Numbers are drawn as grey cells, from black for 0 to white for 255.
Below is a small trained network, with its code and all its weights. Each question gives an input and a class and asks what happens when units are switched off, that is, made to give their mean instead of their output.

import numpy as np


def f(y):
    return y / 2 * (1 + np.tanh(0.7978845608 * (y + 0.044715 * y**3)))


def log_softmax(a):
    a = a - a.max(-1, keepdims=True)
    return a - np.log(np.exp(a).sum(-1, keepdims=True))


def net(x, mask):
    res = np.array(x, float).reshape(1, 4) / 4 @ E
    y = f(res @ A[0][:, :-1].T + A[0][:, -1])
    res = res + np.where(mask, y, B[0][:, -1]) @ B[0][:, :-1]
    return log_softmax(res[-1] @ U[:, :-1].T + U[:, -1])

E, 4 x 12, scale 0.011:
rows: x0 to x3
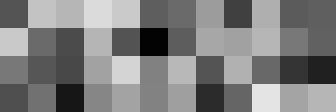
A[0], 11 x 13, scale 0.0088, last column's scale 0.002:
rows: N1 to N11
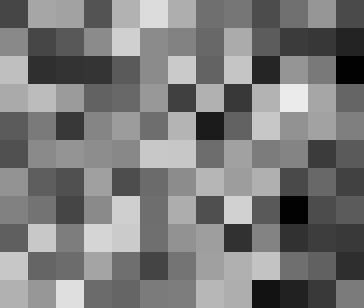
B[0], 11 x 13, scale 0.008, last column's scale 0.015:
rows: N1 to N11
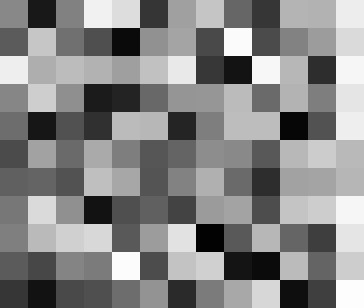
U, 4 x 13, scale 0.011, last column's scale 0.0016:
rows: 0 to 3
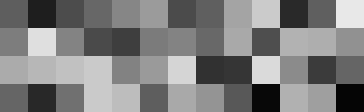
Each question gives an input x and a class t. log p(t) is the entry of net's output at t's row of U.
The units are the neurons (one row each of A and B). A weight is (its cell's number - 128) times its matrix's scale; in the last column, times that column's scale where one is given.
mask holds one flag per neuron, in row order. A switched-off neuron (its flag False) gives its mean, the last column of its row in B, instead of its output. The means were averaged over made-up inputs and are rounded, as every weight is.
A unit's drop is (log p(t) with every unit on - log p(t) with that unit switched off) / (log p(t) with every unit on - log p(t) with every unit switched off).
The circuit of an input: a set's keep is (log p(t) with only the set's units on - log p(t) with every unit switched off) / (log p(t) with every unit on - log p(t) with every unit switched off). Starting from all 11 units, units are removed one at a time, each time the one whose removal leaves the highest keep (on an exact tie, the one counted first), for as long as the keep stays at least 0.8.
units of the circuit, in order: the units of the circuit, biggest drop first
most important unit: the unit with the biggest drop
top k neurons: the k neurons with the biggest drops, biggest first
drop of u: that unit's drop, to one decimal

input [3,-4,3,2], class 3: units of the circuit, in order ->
N1
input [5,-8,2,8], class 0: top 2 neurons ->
N5; N10
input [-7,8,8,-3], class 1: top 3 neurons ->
N8; N2; N1
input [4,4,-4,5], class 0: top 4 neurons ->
N3; N5; N8; N1
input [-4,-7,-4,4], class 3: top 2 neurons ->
N1; N11
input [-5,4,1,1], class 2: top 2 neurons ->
N3; N1
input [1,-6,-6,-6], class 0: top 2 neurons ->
N11; N8
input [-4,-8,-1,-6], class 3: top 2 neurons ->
N1; N5
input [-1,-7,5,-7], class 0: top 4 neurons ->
N11; N10; N7; N2
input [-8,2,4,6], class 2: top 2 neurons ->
N3; N11
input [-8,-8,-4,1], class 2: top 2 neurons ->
N3; N10
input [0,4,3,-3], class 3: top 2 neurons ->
N5; N10
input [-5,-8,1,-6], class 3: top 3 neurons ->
N1; N5; N6
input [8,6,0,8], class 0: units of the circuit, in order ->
N5
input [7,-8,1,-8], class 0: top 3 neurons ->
N11; N3; N10
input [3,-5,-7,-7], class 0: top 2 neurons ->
N11; N8
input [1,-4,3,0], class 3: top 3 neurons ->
N1; N4; N3
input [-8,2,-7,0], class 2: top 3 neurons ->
N3; N8; N2
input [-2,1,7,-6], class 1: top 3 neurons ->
N8; N2; N5
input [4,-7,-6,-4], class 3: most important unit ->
N1
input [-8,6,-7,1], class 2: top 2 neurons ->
N3; N8
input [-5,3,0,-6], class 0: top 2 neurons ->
N11; N9
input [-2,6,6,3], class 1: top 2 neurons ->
N8; N2
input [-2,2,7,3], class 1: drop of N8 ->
0.2
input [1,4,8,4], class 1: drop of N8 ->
0.5
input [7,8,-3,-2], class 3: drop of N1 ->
0.0
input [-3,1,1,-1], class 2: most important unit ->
N5
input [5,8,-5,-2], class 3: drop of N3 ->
0.1
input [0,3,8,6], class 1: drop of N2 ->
0.4
